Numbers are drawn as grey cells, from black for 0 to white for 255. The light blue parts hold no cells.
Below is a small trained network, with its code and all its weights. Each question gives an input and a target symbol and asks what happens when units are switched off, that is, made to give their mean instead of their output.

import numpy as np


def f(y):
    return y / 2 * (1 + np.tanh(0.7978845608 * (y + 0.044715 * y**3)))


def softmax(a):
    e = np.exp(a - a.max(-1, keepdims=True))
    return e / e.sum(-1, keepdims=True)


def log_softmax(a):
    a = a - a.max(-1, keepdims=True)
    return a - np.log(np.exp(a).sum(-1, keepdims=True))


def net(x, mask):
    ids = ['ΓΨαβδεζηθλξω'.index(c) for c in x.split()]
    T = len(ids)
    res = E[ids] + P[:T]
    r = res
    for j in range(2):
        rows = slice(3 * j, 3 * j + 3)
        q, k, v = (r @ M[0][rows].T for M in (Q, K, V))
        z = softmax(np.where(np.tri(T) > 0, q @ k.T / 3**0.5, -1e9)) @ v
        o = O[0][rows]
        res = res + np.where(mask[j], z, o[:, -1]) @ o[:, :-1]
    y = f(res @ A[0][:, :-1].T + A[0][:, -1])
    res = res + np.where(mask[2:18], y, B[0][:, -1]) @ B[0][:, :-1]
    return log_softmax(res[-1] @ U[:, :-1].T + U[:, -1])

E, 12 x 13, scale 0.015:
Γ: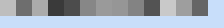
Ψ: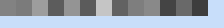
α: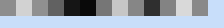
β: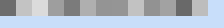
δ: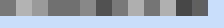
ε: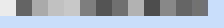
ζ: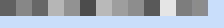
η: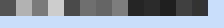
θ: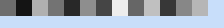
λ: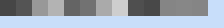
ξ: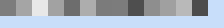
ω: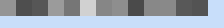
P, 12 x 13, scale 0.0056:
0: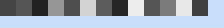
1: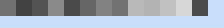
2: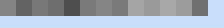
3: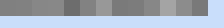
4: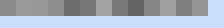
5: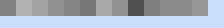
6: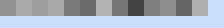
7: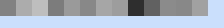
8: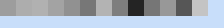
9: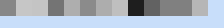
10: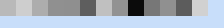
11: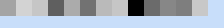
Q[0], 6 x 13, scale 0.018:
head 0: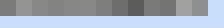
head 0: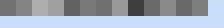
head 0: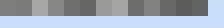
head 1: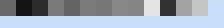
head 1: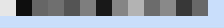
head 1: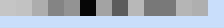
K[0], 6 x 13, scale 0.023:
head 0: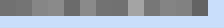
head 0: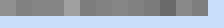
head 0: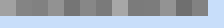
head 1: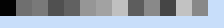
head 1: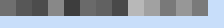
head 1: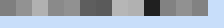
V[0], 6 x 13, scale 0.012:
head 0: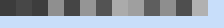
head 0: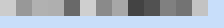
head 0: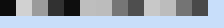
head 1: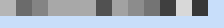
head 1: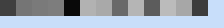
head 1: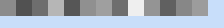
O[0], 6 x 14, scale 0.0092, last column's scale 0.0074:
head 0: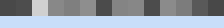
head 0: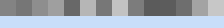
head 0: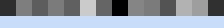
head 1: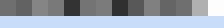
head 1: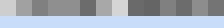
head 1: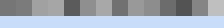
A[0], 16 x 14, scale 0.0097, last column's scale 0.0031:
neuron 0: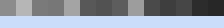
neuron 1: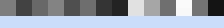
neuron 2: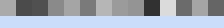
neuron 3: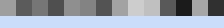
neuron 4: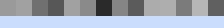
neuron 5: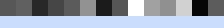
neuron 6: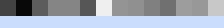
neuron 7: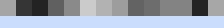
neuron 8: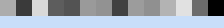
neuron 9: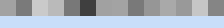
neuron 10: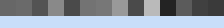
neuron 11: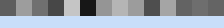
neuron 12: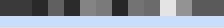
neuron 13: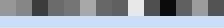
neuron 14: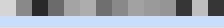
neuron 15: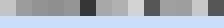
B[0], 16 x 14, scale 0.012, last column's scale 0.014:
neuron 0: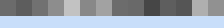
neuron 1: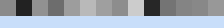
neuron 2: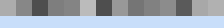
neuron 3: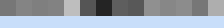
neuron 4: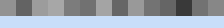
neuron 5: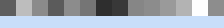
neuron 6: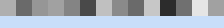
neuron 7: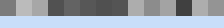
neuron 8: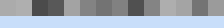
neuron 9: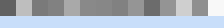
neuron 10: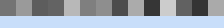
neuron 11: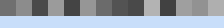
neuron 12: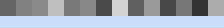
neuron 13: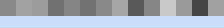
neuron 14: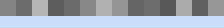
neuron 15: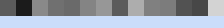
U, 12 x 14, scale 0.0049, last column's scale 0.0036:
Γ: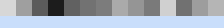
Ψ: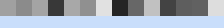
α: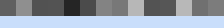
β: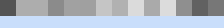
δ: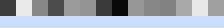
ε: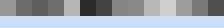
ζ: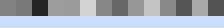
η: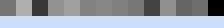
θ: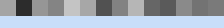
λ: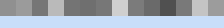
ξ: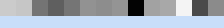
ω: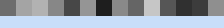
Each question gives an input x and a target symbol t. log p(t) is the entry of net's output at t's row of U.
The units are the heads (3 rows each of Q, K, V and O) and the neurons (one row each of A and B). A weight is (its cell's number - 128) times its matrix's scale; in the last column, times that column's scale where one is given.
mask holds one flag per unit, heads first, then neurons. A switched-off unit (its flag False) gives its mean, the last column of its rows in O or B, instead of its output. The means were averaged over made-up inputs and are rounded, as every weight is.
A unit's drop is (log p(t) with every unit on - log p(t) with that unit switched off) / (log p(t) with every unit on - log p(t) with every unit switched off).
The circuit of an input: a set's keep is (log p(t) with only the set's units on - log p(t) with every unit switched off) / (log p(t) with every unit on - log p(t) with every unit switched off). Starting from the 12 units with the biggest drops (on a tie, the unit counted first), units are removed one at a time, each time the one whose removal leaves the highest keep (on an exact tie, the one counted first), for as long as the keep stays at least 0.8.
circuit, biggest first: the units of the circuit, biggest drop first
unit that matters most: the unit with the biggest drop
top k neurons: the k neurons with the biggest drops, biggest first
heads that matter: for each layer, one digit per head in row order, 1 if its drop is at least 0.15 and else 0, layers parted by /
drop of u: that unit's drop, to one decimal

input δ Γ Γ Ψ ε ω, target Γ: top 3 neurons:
[neuron 7; neuron 2; neuron 12]
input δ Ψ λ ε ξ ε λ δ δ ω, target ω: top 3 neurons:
[neuron 11; neuron 7; neuron 15]
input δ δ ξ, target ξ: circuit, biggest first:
[head 1; head 0; neuron 8]
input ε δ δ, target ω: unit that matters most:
neuron 12
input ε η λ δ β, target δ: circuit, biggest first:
[head 1; neuron 9]
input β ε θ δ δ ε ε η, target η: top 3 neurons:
[neuron 10; neuron 9; neuron 0]
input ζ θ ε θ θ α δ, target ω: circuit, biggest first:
[head 1; neuron 12]
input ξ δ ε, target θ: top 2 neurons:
[neuron 1; neuron 12]
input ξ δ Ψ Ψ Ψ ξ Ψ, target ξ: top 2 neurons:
[neuron 13; neuron 15]
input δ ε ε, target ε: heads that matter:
11
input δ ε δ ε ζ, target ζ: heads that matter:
10
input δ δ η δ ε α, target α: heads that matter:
10
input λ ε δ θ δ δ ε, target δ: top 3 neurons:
[neuron 9; neuron 12; neuron 3]
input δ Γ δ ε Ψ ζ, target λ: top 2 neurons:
[neuron 6; neuron 12]
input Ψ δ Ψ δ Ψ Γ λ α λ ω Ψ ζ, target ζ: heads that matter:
01
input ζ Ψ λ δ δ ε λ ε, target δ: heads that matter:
11
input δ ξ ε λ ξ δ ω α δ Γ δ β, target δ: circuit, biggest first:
[head 1; neuron 15]
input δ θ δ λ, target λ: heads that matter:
11
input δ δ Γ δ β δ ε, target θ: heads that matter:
01
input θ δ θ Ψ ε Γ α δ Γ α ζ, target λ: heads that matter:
01
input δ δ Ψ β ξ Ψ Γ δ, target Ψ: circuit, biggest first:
[head 1; neuron 9; neuron 14; head 0]
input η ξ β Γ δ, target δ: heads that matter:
11
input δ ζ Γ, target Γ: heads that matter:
11
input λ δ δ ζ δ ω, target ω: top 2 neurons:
[neuron 12; neuron 9]
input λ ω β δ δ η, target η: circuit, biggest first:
[neuron 10]
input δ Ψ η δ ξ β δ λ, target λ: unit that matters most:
neuron 6
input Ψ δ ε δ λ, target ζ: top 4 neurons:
[neuron 15; neuron 2; neuron 11; neuron 9]
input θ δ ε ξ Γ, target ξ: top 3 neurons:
[neuron 8; neuron 15; neuron 12]
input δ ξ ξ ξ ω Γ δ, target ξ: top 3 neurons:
[neuron 13; neuron 15; neuron 14]
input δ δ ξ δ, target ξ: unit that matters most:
head 1
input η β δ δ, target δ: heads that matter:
10
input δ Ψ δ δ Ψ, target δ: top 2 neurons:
[neuron 15; neuron 7]
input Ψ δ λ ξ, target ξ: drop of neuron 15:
0.3
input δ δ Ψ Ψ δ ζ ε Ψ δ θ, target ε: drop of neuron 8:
0.0
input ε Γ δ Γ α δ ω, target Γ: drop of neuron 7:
0.3
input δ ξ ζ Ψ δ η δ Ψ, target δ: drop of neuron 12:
0.2
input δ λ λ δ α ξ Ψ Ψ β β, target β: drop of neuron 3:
0.2
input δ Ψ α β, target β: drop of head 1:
0.8
